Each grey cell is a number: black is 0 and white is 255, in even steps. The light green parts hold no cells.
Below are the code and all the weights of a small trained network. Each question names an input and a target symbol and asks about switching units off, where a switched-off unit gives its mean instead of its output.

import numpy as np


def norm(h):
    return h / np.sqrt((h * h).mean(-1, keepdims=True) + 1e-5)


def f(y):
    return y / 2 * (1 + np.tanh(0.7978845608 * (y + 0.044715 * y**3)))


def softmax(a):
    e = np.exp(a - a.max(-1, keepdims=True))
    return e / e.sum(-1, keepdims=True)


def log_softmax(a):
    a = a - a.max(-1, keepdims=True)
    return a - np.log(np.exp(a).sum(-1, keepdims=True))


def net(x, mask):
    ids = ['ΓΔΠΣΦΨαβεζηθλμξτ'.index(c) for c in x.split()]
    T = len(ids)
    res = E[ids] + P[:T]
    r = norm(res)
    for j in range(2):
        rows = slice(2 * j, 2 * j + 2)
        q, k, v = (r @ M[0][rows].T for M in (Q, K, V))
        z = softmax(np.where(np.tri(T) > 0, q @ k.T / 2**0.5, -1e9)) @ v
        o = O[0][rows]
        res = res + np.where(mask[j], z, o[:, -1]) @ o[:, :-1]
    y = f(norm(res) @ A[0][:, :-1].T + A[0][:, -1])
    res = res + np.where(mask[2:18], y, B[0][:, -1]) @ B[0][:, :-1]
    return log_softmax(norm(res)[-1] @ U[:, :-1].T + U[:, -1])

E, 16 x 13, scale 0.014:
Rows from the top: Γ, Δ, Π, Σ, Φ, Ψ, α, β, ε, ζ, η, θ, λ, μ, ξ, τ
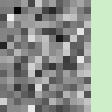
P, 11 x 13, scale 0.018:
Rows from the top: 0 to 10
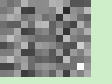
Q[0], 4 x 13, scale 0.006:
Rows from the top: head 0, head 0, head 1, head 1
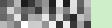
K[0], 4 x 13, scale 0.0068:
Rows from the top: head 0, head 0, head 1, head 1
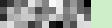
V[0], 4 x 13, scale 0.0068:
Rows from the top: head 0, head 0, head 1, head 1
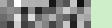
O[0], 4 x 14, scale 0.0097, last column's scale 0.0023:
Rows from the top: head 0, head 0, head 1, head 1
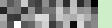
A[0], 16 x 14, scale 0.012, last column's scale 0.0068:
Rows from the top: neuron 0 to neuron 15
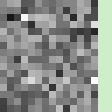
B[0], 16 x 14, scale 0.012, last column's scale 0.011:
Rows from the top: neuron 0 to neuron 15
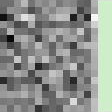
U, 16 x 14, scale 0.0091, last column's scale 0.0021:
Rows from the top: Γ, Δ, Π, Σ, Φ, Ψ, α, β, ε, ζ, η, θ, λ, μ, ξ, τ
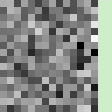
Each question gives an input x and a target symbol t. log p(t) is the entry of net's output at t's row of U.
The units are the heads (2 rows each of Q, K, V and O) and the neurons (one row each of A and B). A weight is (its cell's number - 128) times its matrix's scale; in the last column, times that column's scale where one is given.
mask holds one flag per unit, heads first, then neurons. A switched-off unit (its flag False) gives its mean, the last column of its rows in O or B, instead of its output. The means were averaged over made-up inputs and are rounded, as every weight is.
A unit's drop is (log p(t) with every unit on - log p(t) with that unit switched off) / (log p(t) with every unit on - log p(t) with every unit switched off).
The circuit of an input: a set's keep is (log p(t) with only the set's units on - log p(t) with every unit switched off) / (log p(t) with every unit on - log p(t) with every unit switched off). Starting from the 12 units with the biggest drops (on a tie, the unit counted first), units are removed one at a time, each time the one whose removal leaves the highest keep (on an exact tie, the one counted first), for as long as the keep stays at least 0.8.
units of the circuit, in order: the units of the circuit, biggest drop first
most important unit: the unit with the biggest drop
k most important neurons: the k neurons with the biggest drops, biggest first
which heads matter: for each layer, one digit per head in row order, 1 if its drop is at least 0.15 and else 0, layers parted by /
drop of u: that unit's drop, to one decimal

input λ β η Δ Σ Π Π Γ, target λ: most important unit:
head 0
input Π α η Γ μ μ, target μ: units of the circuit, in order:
(head 1; neuron 2)
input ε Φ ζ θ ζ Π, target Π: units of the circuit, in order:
(head 0; neuron 2)
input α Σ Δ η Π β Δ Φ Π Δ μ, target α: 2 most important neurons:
(neuron 0; neuron 1)
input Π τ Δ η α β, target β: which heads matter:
10
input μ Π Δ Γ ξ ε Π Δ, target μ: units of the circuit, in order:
(head 1; head 0)
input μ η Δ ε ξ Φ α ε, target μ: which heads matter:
11
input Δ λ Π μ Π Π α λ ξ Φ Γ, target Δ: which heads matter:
01
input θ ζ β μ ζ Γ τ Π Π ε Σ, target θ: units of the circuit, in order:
(head 0; neuron 4; neuron 2)
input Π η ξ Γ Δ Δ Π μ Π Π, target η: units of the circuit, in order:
(head 0; neuron 2)
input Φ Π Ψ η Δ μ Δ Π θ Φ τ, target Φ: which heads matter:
01
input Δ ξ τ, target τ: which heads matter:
10
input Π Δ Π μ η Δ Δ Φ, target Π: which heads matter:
01
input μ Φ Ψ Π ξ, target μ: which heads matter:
11
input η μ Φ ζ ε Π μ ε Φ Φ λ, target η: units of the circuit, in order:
(neuron 2)
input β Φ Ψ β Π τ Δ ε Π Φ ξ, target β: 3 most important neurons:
(neuron 1; neuron 2; neuron 12)
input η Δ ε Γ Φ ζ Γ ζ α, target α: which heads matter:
10
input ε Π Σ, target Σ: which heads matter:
10
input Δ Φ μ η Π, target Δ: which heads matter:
01
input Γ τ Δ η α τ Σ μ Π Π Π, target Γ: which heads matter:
10
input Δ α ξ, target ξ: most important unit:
neuron 13
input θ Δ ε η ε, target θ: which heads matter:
10
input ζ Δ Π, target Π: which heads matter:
10
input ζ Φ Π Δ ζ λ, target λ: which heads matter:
01
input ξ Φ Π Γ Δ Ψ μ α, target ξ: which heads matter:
11
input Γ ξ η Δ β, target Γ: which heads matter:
11
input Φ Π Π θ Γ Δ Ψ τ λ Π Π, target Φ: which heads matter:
01
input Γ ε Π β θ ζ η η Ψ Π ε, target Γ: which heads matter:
11
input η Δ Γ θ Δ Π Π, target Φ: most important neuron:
(neuron 9)
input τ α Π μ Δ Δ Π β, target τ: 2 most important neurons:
(neuron 2; neuron 8)
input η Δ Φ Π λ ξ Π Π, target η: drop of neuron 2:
0.3
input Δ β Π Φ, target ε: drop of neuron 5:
0.1
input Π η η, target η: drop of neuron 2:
0.2
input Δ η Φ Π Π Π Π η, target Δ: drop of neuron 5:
0.0
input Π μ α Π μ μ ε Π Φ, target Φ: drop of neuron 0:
0.2
